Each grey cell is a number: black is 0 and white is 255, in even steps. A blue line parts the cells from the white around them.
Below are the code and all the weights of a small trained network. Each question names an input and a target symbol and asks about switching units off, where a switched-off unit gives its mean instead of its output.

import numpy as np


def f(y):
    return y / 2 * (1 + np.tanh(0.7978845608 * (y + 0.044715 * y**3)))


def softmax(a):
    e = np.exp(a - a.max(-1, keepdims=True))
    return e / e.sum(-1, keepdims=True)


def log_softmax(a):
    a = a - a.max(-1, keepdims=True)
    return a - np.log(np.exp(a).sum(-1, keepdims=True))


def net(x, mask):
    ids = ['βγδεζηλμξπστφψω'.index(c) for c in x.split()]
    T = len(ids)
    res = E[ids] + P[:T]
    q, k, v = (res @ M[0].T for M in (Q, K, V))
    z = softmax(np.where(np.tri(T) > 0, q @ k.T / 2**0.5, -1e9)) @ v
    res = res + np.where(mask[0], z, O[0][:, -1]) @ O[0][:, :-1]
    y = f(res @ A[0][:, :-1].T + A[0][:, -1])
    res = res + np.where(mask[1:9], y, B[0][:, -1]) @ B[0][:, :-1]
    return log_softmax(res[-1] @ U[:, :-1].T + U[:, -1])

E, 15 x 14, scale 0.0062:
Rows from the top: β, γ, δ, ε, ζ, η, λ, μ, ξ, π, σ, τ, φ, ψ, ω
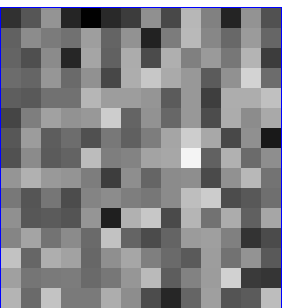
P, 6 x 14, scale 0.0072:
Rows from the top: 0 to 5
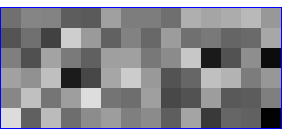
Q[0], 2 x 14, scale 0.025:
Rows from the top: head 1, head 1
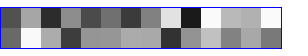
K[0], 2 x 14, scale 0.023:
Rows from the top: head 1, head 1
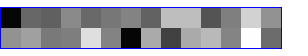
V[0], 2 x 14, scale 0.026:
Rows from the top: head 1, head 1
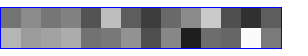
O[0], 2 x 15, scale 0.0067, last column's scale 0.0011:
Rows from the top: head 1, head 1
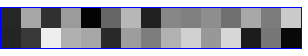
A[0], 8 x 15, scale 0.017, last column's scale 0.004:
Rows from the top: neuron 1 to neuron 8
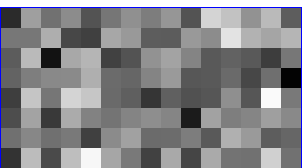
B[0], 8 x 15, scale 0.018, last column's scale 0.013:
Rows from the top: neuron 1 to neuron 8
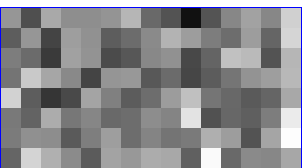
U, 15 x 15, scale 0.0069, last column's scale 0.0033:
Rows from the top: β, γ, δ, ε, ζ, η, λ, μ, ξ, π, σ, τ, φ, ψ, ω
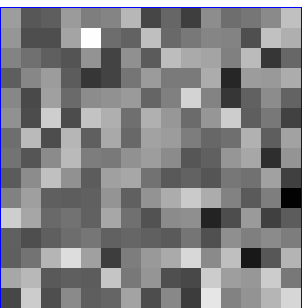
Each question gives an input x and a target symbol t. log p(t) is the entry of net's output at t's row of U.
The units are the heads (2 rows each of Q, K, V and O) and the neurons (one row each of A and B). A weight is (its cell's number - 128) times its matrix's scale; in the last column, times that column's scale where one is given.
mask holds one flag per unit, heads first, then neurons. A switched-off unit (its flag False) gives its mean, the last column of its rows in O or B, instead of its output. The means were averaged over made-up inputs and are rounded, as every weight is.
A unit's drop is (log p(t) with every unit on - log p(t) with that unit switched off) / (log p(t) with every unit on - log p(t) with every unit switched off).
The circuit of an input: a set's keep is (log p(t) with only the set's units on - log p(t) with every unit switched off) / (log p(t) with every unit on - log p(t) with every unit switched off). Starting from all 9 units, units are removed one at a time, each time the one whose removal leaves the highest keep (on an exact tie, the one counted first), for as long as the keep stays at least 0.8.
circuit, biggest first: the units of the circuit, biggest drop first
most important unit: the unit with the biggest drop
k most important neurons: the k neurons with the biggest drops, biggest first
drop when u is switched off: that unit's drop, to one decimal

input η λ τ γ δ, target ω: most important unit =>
neuron 6
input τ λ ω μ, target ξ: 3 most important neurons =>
[neuron 1; neuron 6; neuron 7]
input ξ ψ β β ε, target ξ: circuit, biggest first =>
[head 1; neuron 4]
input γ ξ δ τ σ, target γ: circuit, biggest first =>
[neuron 4; head 1]
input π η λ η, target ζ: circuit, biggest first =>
[neuron 6; head 1]
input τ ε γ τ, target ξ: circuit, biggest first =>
[neuron 1; head 1; neuron 6]
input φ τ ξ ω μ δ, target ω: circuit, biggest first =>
[head 1; neuron 6]
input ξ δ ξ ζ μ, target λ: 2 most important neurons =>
[neuron 3; neuron 8]
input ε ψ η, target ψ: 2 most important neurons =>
[neuron 6; neuron 7]
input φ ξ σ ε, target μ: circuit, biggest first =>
[head 1; neuron 1; neuron 2]
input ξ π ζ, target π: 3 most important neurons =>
[neuron 7; neuron 6; neuron 1]
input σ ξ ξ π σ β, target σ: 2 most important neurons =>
[neuron 7; neuron 8]
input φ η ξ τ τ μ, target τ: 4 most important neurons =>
[neuron 6; neuron 7; neuron 3; neuron 1]
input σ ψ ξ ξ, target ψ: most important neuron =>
[neuron 6]
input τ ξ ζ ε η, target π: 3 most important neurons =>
[neuron 8; neuron 5; neuron 1]
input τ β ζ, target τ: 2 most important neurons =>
[neuron 6; neuron 1]
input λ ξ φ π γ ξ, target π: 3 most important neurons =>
[neuron 7; neuron 6; neuron 1]
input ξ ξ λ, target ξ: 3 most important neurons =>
[neuron 4; neuron 2; neuron 6]
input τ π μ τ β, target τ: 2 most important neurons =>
[neuron 3; neuron 6]
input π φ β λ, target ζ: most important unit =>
neuron 6
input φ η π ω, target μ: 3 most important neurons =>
[neuron 1; neuron 2; neuron 7]
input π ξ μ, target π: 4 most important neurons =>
[neuron 7; neuron 1; neuron 6; neuron 4]
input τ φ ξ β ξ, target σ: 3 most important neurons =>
[neuron 5; neuron 4; neuron 7]
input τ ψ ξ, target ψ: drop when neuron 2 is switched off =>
0.2
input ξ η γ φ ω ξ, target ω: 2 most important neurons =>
[neuron 6; neuron 7]
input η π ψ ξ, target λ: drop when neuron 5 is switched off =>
0.2
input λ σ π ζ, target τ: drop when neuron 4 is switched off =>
0.3
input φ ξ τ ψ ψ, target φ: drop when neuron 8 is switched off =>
0.0
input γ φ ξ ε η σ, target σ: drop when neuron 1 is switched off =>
0.1
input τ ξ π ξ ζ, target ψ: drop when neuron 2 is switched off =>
0.3
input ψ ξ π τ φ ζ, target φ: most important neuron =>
[neuron 1]
